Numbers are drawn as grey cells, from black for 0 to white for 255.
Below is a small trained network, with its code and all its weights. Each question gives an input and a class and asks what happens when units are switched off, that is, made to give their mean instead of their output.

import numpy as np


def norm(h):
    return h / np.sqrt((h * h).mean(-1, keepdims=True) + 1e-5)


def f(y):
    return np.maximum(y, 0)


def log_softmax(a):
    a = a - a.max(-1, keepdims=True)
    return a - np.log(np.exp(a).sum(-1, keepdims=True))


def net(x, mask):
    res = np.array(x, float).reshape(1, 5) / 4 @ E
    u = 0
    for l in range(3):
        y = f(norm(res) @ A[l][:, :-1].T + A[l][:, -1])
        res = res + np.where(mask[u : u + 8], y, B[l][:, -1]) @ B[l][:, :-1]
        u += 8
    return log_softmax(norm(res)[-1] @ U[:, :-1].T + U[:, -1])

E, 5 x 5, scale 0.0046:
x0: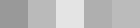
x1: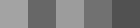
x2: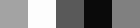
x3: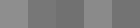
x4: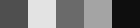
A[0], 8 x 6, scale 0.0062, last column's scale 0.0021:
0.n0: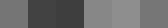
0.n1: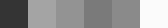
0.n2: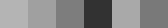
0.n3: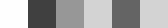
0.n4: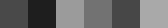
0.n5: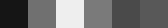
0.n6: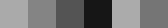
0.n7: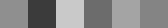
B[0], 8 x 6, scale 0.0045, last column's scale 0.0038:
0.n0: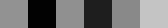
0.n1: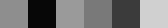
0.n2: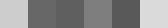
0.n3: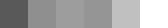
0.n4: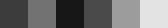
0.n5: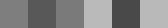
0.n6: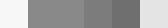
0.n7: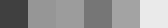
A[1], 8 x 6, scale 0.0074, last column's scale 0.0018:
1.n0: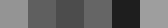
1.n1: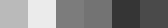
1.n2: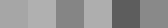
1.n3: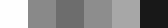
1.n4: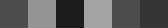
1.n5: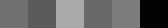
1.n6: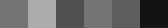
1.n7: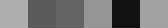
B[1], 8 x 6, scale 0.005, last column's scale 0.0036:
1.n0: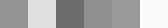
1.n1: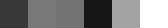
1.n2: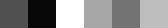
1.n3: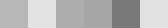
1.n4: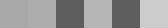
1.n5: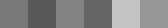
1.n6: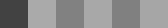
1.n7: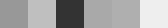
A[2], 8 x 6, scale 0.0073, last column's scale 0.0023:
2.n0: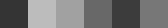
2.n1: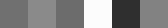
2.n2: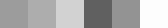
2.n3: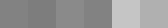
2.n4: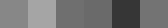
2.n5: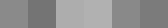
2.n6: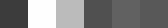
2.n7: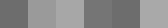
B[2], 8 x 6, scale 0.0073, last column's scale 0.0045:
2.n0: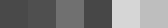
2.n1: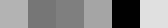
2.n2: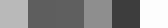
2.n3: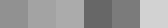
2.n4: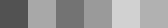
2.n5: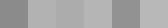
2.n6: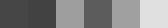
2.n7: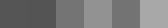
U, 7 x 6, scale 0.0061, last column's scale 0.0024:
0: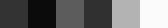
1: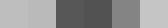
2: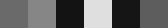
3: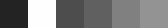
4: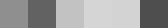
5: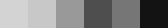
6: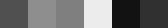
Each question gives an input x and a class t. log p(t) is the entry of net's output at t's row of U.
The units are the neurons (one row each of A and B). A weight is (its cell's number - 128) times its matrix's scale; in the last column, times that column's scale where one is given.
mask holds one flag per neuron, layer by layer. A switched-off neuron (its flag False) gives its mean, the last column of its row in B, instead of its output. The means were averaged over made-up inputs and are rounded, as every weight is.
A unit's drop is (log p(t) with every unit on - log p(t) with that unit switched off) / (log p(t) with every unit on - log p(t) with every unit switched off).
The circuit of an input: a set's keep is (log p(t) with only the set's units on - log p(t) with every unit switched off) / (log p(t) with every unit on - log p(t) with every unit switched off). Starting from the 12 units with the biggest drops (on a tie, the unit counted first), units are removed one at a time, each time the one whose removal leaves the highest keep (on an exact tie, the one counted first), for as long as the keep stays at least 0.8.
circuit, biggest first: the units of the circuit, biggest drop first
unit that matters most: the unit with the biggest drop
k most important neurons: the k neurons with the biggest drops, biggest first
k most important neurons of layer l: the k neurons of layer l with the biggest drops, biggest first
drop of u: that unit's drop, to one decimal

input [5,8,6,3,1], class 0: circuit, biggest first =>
[1.n1 2.n6]
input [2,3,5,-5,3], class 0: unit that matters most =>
2.n6
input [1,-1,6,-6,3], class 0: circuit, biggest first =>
[2.n6 2.n0]
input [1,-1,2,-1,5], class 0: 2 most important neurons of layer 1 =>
[1.n1 1.n2]
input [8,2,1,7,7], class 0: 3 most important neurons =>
[1.n1 2.n0 2.n6]
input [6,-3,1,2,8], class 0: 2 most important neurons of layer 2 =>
[2.n0 2.n6]
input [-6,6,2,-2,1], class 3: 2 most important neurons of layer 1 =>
[1.n0 1.n6]
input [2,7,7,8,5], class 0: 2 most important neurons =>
[1.n1 2.n6]
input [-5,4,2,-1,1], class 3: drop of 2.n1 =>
0.1
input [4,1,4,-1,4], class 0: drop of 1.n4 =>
0.0
